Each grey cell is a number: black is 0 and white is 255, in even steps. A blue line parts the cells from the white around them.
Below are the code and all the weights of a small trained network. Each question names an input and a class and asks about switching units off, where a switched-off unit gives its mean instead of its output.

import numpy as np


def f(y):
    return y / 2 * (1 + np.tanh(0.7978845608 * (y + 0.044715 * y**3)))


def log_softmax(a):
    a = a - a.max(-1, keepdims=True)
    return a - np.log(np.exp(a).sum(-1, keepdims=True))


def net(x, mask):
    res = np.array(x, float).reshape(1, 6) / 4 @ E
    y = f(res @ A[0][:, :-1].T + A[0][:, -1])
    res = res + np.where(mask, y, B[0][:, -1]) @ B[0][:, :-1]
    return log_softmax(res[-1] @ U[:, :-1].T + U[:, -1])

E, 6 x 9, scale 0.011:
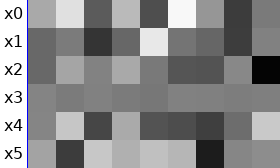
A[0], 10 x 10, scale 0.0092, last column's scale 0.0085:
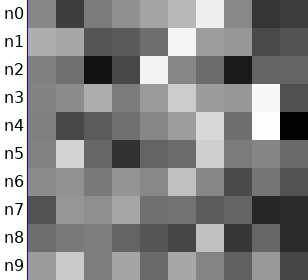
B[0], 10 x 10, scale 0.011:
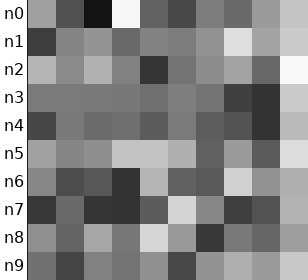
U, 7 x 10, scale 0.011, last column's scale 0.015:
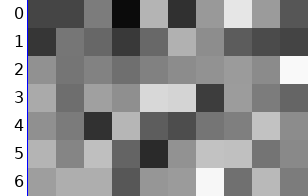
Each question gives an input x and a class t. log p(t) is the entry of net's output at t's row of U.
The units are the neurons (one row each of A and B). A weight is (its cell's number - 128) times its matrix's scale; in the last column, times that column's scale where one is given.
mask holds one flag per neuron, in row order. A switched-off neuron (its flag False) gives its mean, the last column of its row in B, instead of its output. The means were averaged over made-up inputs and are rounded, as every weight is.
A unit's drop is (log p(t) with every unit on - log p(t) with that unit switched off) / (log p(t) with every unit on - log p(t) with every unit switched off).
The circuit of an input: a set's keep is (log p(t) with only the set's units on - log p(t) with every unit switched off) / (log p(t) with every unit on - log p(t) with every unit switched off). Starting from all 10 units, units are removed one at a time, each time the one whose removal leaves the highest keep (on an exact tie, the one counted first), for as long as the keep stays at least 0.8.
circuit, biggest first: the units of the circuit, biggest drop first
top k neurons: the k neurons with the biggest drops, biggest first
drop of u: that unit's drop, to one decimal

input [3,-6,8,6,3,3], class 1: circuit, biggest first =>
(n7)
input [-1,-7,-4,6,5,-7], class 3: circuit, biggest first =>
(n5 n8)
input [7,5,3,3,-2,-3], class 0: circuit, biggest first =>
(n6 n1)
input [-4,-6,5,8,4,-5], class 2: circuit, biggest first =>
(n2 n8 n5 n9)
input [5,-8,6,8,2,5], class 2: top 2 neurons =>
(n2 n7)
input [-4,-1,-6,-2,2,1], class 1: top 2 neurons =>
(n4 n3)
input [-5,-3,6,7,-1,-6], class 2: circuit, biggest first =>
(n1 n5)
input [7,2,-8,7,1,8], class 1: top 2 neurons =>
(n3 n4)
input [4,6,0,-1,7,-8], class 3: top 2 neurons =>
(n5 n8)
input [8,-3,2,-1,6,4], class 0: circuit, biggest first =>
(n9 n6)
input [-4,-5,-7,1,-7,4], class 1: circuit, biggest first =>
(n3 n4)
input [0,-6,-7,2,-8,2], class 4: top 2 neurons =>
(n0 n7)
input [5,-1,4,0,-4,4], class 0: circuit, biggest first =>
(n1 n6 n5)
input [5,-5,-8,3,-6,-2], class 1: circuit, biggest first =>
(n4)
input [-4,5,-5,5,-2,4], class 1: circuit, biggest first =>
(n4 n3 n6)
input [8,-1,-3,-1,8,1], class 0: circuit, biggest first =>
(n9 n6)
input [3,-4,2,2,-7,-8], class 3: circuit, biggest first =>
(n5 n8)
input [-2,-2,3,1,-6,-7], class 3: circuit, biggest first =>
(n8 n5)
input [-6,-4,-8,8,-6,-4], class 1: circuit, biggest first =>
(n4 n3)
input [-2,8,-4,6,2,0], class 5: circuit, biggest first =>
(n2)
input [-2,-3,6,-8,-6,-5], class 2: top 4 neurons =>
(n0 n4 n3 n8)
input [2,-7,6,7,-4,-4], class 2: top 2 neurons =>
(n2 n0)
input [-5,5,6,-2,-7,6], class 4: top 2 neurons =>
(n0 n5)
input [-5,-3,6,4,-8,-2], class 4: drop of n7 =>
0.0
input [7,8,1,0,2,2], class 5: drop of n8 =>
0.1
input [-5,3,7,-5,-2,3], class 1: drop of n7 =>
0.6
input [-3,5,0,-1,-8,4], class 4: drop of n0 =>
0.7
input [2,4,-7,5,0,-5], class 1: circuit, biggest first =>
(n4)
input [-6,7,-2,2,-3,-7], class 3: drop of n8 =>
0.4
